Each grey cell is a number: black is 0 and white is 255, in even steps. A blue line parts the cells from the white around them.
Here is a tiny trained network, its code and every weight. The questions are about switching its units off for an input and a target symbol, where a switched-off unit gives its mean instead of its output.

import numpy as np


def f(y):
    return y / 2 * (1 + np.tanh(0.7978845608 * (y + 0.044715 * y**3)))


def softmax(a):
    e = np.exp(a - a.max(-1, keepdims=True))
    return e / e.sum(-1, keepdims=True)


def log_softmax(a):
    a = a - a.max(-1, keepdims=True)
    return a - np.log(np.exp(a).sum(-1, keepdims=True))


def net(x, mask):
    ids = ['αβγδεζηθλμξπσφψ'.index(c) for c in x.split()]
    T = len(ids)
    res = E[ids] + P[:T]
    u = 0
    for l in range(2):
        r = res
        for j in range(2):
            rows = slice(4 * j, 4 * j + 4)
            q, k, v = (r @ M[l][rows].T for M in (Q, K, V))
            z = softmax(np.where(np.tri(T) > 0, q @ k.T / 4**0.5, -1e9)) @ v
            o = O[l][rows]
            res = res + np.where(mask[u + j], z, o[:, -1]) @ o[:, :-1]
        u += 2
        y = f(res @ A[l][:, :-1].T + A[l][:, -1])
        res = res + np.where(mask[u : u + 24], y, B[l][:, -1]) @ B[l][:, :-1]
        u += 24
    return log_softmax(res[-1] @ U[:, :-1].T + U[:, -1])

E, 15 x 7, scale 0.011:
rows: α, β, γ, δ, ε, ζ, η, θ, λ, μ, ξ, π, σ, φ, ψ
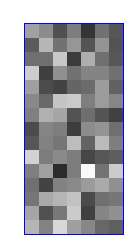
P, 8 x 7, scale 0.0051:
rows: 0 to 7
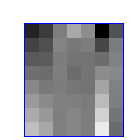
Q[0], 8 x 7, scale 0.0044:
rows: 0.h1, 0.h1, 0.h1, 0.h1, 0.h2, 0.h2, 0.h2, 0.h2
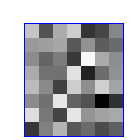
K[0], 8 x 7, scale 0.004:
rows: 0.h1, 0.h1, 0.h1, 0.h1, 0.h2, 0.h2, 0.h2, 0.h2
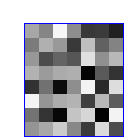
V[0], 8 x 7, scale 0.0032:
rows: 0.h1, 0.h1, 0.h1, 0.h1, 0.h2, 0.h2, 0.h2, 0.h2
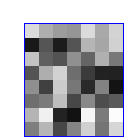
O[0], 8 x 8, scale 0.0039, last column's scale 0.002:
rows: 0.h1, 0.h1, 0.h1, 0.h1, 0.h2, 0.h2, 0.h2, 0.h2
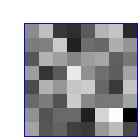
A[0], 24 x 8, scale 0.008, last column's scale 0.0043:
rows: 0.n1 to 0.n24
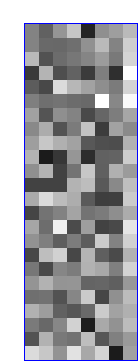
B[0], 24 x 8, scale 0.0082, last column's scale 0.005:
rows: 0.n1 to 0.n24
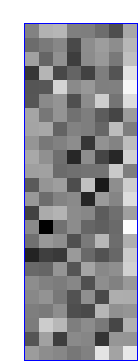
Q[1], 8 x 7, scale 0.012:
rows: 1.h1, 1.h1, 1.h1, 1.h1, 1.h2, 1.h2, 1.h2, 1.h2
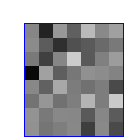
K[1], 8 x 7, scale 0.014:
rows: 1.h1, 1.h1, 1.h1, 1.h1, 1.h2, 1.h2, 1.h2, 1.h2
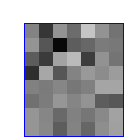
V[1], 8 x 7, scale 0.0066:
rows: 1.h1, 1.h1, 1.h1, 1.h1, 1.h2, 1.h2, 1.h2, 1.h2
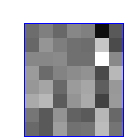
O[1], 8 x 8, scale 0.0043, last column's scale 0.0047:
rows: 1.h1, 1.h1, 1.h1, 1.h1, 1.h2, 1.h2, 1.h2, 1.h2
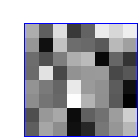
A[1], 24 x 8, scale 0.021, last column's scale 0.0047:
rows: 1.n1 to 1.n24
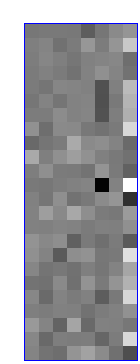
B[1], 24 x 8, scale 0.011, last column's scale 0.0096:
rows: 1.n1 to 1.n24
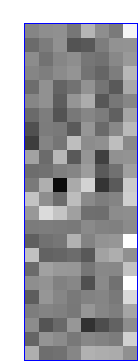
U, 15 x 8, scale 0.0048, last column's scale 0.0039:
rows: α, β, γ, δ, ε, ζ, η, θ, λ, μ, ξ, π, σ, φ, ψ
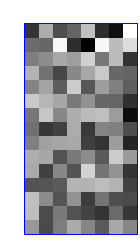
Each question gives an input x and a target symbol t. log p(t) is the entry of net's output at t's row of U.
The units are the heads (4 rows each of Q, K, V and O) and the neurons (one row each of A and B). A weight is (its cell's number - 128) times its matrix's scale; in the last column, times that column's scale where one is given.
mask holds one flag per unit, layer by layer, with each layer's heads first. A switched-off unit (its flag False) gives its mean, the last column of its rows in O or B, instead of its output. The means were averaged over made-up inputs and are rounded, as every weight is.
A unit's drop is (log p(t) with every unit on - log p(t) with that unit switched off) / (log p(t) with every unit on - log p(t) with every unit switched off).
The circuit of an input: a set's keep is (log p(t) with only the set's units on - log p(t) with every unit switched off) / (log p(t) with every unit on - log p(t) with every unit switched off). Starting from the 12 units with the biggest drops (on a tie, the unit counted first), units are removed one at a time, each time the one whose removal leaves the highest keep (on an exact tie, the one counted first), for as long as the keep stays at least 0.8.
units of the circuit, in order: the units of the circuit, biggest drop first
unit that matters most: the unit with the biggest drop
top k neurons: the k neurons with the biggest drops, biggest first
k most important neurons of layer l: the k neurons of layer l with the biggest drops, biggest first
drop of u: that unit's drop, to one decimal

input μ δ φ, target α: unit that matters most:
0.n22
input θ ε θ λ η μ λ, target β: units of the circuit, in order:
[1.n12; 1.h2]
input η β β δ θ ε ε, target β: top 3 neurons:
[1.n12; 0.n24; 0.n12]
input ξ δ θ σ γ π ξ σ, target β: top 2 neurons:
[1.n12; 0.n21]
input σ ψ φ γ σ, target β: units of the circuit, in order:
[1.n12; 0.n13]
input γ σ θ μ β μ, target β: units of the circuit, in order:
[1.n12; 0.n24]
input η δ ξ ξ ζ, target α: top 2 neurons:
[0.n22; 0.n21]
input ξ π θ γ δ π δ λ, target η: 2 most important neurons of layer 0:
[0.n11; 0.n8]
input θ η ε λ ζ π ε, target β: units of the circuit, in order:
[1.n12; 1.h2]
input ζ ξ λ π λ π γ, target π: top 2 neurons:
[0.n15; 1.n9]
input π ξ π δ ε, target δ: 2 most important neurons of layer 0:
[0.n11; 0.n8]
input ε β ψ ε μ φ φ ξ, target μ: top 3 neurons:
[0.n11; 1.n17; 0.n8]
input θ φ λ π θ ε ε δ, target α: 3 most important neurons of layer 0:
[0.n15; 0.n4; 0.n3]
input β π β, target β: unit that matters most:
1.h1
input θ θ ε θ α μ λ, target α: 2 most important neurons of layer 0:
[0.n15; 0.n22]
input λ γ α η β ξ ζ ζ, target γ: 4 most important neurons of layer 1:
[1.n10; 1.n9; 1.n14; 1.n24]
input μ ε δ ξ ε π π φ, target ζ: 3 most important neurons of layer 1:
[1.n14; 1.n10; 1.n16]
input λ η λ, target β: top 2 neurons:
[1.n12; 0.n12]
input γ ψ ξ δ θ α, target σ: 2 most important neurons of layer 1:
[1.n22; 1.n17]
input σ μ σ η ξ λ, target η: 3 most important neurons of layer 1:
[1.n14; 1.n9; 1.n24]
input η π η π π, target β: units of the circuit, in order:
[1.n12]
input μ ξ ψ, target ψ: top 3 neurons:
[1.n10; 1.n22; 1.n9]
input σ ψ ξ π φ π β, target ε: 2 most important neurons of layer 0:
[0.n11; 0.n8]
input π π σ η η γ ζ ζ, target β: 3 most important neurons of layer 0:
[0.n24; 0.n12; 0.n6]
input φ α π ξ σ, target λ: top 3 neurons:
[1.n14; 1.n22; 1.n10]
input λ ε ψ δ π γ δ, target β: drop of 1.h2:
0.2
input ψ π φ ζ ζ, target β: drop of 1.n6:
0.1
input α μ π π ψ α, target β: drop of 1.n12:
0.5
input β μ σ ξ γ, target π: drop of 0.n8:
0.1
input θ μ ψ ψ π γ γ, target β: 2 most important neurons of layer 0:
[0.n17; 0.n24]
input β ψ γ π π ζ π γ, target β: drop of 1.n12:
0.3
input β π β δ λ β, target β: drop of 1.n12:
0.4
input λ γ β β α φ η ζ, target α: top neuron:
[0.n5]
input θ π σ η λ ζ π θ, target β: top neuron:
[1.n12]
